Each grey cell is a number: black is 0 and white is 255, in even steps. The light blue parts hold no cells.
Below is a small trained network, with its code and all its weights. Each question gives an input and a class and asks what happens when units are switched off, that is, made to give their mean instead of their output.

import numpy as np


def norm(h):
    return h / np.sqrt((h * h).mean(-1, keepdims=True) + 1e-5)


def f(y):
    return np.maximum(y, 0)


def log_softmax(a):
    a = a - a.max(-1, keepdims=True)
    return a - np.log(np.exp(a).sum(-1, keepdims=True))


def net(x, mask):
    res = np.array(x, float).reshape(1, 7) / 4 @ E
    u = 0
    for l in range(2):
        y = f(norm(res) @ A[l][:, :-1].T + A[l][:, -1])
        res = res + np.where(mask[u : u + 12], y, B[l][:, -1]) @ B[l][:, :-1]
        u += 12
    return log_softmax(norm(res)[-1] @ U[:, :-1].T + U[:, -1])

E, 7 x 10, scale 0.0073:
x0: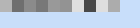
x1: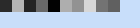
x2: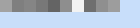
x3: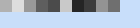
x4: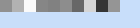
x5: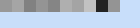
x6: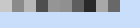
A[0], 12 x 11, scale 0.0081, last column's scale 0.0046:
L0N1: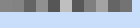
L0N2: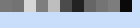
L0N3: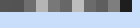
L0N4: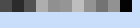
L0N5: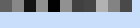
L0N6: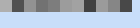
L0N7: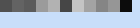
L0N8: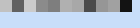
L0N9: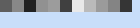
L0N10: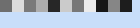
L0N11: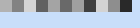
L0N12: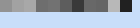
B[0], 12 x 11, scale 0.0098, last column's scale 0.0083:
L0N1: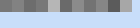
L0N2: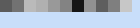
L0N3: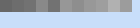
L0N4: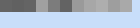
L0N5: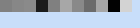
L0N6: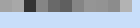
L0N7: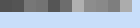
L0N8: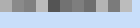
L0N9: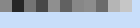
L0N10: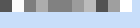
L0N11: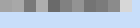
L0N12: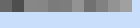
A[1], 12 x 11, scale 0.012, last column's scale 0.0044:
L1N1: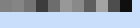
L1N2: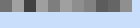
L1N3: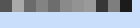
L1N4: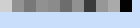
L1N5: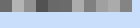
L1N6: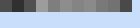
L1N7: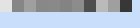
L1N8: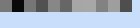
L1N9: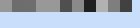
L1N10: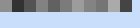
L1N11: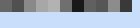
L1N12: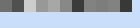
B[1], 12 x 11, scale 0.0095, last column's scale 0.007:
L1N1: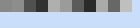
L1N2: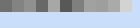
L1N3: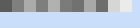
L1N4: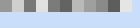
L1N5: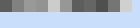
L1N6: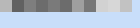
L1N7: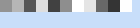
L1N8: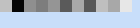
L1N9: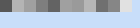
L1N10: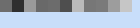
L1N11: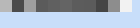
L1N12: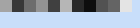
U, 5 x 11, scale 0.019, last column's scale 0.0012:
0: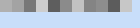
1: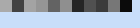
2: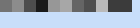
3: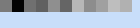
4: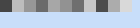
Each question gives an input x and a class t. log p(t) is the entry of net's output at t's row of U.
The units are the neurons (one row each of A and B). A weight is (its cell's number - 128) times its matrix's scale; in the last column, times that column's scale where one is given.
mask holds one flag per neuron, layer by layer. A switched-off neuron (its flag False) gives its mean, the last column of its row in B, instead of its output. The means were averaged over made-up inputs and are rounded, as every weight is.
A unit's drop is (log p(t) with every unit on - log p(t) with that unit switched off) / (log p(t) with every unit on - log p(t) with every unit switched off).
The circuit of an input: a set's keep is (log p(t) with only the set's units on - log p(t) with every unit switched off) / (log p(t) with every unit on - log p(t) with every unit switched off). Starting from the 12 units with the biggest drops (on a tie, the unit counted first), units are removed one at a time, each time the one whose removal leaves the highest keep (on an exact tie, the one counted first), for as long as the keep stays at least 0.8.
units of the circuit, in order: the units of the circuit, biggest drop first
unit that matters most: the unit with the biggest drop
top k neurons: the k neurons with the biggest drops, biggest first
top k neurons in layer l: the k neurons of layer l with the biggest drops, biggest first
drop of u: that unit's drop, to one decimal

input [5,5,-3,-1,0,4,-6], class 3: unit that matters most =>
L0N9
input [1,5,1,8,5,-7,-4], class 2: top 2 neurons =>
L0N5, L1N1
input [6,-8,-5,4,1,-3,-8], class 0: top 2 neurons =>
L0N11, L1N7
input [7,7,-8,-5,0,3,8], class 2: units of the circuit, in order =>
L1N1, L0N5
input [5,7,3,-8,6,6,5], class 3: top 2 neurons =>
L0N9, L1N8
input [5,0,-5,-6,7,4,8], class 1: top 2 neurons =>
L0N2, L1N12
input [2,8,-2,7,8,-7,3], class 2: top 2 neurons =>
L0N5, L1N1
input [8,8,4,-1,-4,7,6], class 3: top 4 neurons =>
L0N9, L0N10, L1N10, L1N8
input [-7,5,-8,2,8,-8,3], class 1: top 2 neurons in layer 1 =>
L1N12, L1N11
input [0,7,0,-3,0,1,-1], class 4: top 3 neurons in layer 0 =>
L0N10, L0N12, L0N5
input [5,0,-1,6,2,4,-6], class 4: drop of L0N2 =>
0.0
